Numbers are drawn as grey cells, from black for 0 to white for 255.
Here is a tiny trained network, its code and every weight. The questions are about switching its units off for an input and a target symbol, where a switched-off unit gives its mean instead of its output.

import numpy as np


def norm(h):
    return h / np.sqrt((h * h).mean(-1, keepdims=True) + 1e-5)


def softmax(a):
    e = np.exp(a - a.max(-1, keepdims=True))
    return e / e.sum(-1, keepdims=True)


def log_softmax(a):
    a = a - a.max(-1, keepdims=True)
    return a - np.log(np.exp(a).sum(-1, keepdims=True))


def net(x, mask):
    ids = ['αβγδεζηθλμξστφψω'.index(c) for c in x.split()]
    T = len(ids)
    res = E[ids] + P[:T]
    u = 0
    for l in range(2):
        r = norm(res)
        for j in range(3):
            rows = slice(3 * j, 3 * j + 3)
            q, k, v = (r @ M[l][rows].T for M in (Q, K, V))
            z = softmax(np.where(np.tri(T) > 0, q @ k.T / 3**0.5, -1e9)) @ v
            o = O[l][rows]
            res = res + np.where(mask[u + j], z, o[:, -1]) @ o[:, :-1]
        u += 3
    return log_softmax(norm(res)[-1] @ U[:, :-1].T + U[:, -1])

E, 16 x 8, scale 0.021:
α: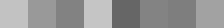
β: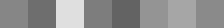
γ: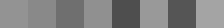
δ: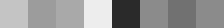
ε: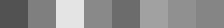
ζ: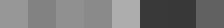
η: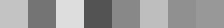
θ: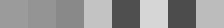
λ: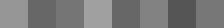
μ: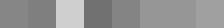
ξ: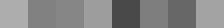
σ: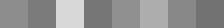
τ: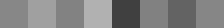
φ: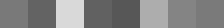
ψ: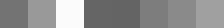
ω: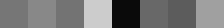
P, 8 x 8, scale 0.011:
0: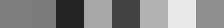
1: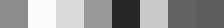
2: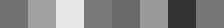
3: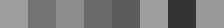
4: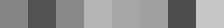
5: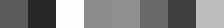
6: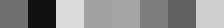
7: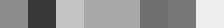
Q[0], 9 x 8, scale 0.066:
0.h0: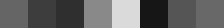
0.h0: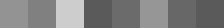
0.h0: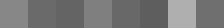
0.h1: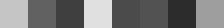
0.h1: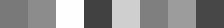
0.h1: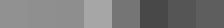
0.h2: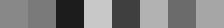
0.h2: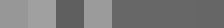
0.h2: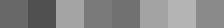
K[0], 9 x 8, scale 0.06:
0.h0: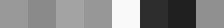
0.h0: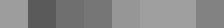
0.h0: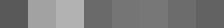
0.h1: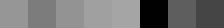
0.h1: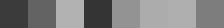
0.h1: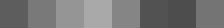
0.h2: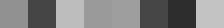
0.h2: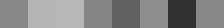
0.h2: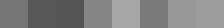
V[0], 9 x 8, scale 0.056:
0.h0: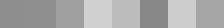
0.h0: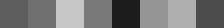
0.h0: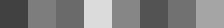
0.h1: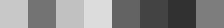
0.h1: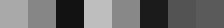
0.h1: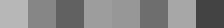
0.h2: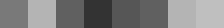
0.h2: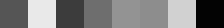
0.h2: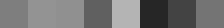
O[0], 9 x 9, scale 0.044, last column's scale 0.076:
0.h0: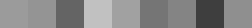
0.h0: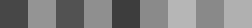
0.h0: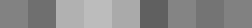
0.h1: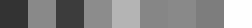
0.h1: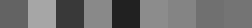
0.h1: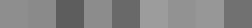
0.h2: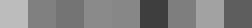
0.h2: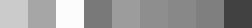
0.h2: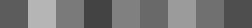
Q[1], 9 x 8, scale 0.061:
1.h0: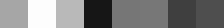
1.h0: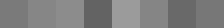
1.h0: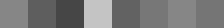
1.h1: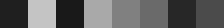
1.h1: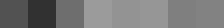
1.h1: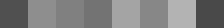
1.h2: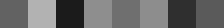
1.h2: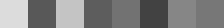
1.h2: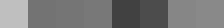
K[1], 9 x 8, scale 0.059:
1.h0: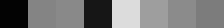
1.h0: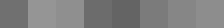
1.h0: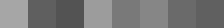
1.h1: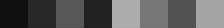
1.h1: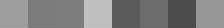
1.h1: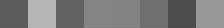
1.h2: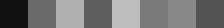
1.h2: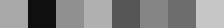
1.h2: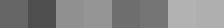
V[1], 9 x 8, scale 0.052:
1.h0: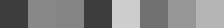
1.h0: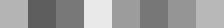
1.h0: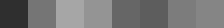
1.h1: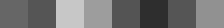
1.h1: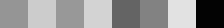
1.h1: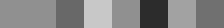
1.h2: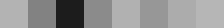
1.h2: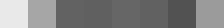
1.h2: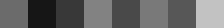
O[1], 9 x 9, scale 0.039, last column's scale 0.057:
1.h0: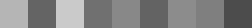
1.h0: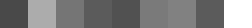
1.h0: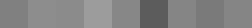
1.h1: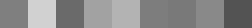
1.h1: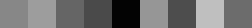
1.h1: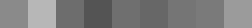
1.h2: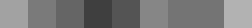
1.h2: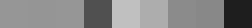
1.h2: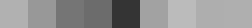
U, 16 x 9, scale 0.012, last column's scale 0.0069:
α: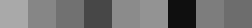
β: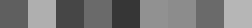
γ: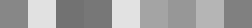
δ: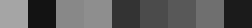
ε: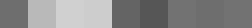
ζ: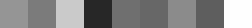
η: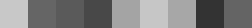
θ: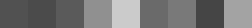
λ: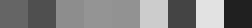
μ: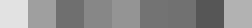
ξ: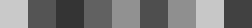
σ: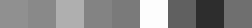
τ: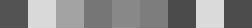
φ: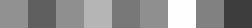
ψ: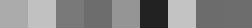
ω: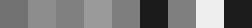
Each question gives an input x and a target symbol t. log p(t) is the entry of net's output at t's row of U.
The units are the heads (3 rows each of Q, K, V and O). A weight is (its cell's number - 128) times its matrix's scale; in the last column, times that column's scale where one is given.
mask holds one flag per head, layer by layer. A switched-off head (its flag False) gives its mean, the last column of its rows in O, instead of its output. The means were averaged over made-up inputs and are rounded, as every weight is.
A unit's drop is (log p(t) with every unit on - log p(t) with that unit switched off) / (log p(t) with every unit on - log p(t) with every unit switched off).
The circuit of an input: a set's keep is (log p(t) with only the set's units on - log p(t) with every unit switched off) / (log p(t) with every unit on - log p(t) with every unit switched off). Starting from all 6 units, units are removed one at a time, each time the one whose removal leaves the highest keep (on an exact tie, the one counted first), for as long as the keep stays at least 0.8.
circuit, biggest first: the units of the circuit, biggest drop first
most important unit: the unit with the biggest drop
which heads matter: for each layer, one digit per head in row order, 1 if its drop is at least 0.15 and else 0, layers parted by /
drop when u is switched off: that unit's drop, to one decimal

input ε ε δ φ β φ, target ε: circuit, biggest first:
[0.h1; 0.h2; 0.h0; 1.h1]
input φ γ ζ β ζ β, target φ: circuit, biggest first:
[0.h0; 0.h2; 1.h1; 0.h1]
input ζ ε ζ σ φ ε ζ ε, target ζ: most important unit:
0.h1
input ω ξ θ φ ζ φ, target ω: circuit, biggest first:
[0.h0; 0.h1; 1.h1; 0.h2]
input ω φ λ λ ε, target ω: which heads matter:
110 / 010
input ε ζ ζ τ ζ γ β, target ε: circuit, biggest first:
[0.h2; 0.h1; 0.h0; 1.h1]
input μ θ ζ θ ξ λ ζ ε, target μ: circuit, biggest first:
[0.h2; 0.h1; 0.h0; 1.h1]
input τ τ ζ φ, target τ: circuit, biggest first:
[1.h1; 0.h2; 0.h1; 1.h0]
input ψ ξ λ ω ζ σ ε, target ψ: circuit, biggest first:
[0.h2; 0.h1; 0.h0; 1.h1]
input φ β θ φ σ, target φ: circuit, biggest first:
[0.h0; 0.h1; 1.h1]
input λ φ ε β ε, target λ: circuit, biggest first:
[0.h1; 0.h2; 1.h1]
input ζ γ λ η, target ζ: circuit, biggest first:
[0.h1; 0.h2]
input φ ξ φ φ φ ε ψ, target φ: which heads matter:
111 / 010
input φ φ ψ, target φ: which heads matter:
110 / 010
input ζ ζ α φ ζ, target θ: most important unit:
0.h0
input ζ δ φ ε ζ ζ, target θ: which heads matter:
000 / 000
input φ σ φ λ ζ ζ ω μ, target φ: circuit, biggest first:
[0.h1; 0.h0; 0.h2; 1.h1]
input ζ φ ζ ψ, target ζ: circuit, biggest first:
[0.h2; 0.h1]
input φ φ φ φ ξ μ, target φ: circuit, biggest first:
[0.h0; 0.h1; 0.h2; 1.h1]
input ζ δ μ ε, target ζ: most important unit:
0.h1
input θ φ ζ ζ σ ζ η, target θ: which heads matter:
101 / 100
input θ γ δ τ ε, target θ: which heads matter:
111 / 100
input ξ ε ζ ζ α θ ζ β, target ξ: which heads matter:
011 / 001
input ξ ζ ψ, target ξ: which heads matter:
011 / 001
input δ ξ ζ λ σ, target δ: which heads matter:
011 / 011
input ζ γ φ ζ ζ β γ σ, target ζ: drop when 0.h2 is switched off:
0.3
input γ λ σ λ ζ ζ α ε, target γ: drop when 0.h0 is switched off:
0.0
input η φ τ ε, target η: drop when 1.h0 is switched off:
0.1
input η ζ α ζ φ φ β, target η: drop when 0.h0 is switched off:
0.6
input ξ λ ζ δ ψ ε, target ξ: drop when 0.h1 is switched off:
1.0
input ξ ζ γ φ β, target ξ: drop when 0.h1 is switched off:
0.9
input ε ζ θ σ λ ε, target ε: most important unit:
0.h2
